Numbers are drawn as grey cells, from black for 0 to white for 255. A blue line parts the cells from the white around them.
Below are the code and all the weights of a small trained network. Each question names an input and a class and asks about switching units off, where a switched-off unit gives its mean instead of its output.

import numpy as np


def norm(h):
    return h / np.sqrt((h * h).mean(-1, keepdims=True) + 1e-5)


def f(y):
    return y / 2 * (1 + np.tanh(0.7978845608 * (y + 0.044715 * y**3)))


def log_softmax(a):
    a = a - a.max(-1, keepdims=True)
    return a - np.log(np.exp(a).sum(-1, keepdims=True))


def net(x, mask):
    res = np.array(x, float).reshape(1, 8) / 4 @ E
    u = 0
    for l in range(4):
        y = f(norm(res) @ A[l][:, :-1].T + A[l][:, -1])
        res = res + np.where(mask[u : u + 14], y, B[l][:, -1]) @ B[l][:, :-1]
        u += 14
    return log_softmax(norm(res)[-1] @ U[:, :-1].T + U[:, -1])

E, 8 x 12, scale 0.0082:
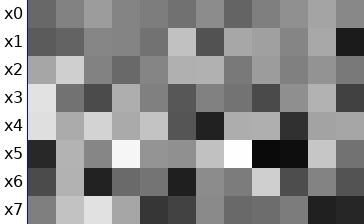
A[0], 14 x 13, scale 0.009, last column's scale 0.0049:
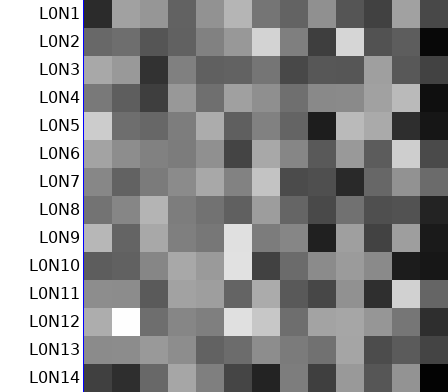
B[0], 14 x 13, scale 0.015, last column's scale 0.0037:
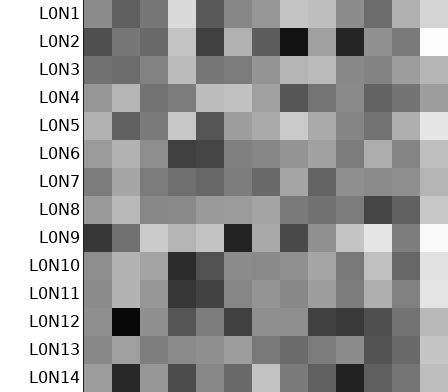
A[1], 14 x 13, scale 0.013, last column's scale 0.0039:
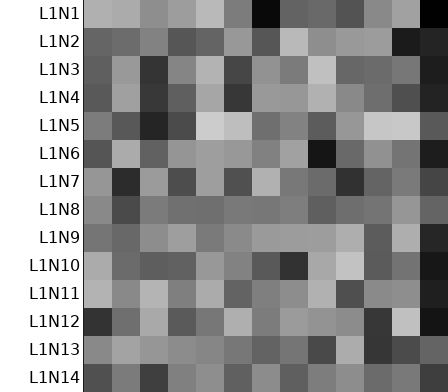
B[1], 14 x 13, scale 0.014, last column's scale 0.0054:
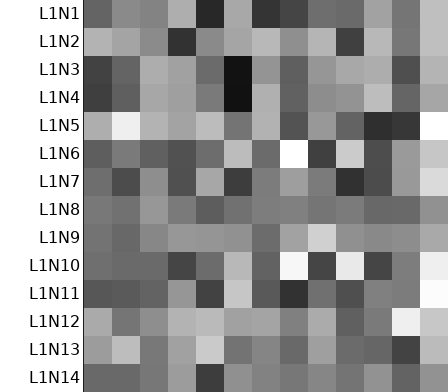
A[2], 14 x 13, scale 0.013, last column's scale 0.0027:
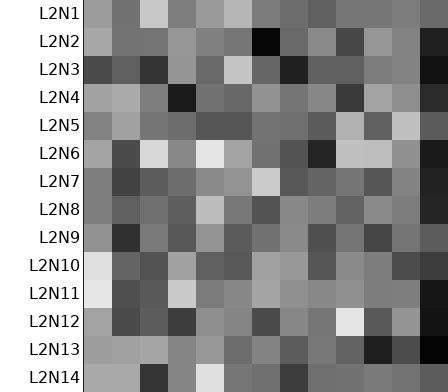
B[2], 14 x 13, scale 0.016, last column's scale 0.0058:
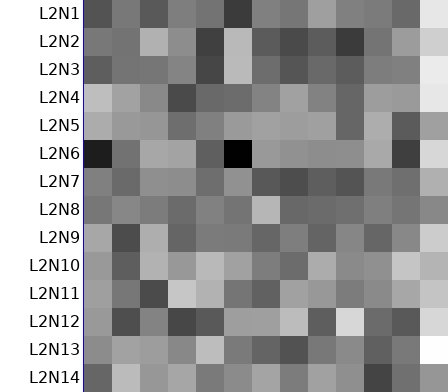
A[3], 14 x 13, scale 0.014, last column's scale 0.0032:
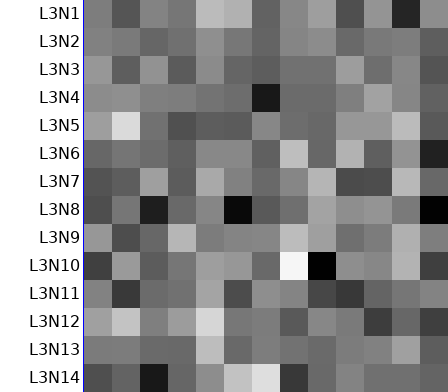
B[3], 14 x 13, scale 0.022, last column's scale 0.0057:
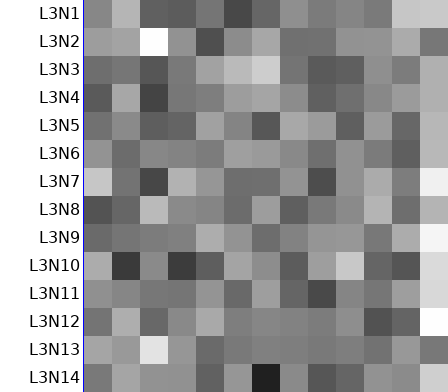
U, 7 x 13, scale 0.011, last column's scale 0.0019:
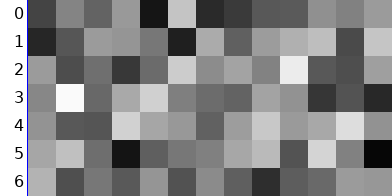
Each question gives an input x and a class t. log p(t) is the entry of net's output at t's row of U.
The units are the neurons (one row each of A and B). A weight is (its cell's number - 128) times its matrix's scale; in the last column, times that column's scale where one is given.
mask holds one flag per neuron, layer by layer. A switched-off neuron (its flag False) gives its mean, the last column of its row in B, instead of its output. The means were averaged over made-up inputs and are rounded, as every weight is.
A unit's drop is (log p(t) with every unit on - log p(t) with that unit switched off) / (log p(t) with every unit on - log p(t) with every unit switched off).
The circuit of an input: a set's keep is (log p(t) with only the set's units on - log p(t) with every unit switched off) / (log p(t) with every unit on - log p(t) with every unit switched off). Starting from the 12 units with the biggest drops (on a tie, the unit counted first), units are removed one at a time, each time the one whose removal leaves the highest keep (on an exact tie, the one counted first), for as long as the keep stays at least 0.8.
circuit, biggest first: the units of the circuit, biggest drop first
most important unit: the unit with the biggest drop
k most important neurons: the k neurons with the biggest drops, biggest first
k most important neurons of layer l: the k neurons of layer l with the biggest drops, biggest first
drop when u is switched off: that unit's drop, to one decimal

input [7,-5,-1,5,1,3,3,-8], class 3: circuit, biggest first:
[L1N5]
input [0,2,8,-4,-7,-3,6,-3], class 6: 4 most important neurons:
[L0N12, L1N7, L3N11, L1N11]
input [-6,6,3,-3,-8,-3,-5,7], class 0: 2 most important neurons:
[L0N2, L1N5]
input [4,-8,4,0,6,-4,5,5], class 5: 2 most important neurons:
[L0N6, L0N2]
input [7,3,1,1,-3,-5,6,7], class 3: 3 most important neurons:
[L1N13, L0N13, L0N8]
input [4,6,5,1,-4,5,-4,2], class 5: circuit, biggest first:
[L0N10, L1N2]
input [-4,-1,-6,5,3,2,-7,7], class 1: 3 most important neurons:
[L0N9, L2N6, L1N5]
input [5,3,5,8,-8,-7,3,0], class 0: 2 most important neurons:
[L0N2, L2N3]
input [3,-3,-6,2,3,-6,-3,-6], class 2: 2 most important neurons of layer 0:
[L0N12, L0N4]
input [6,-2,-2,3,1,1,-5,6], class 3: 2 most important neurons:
[L0N8, L1N13]
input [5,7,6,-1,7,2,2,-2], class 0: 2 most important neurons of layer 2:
[L2N2, L2N3]
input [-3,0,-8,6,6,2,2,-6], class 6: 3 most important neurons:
[L0N14, L1N7, L0N2]
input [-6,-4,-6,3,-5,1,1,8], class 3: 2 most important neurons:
[L0N8, L0N13]
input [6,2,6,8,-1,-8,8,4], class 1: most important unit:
L1N4
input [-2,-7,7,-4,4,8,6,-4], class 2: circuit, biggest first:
[L1N6, L3N10]
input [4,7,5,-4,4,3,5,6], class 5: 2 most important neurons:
[L1N2, L1N5]
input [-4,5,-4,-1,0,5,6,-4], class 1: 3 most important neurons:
[L1N4, L1N3, L0N11]
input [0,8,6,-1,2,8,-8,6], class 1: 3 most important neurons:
[L0N9, L2N6, L1N10]
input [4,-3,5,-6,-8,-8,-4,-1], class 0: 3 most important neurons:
[L0N2, L3N14, L2N3]
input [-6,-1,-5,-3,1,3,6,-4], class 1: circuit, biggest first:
[L1N3]
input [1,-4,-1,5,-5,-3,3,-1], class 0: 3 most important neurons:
[L0N2, L2N3, L0N1]
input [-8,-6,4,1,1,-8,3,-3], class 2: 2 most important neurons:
[L1N10, L2N12]
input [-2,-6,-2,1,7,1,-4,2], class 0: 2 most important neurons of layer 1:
[L1N11, L1N1]
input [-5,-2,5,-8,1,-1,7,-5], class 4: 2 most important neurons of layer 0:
[L0N1, L0N9]
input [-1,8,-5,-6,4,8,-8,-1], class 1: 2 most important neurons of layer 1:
[L1N10, L1N7]
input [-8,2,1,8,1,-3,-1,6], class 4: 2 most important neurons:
[L0N5, L0N3]
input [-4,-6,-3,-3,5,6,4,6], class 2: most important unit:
L1N6
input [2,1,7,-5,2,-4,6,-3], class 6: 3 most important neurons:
[L0N12, L1N7, L0N9]
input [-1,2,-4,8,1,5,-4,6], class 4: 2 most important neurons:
[L0N5, L1N5]
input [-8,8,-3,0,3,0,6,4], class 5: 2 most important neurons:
[L1N2, L0N10]
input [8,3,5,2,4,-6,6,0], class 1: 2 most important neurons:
[L1N4, L1N3]
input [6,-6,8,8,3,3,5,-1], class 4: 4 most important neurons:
[L0N3, L0N5, L0N14, L3N9]
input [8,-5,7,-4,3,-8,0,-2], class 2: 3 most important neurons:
[L1N10, L2N12, L0N14]
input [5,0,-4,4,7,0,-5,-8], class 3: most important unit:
L1N5
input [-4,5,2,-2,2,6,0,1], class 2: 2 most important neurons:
[L1N6, L3N10]
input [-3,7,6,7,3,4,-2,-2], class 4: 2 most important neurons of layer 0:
[L0N5, L0N11]
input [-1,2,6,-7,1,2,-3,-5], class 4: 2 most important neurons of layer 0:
[L0N1, L0N14]
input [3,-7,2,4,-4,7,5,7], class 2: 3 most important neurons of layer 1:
[L1N6, L1N5, L1N2]
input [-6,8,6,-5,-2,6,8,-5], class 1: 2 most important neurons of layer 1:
[L1N4, L1N3]
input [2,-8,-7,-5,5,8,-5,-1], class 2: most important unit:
L3N10
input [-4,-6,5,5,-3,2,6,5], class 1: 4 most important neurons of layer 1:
[L1N4, L1N3, L1N2, L1N5]
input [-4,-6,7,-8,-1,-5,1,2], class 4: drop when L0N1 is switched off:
1.0
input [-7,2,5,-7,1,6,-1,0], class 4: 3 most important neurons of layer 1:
[L1N12, L1N10, L1N9]
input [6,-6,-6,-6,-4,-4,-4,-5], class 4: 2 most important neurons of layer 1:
[L1N12, L1N9]
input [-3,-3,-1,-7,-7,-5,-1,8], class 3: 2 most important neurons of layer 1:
[L1N11, L1N13]
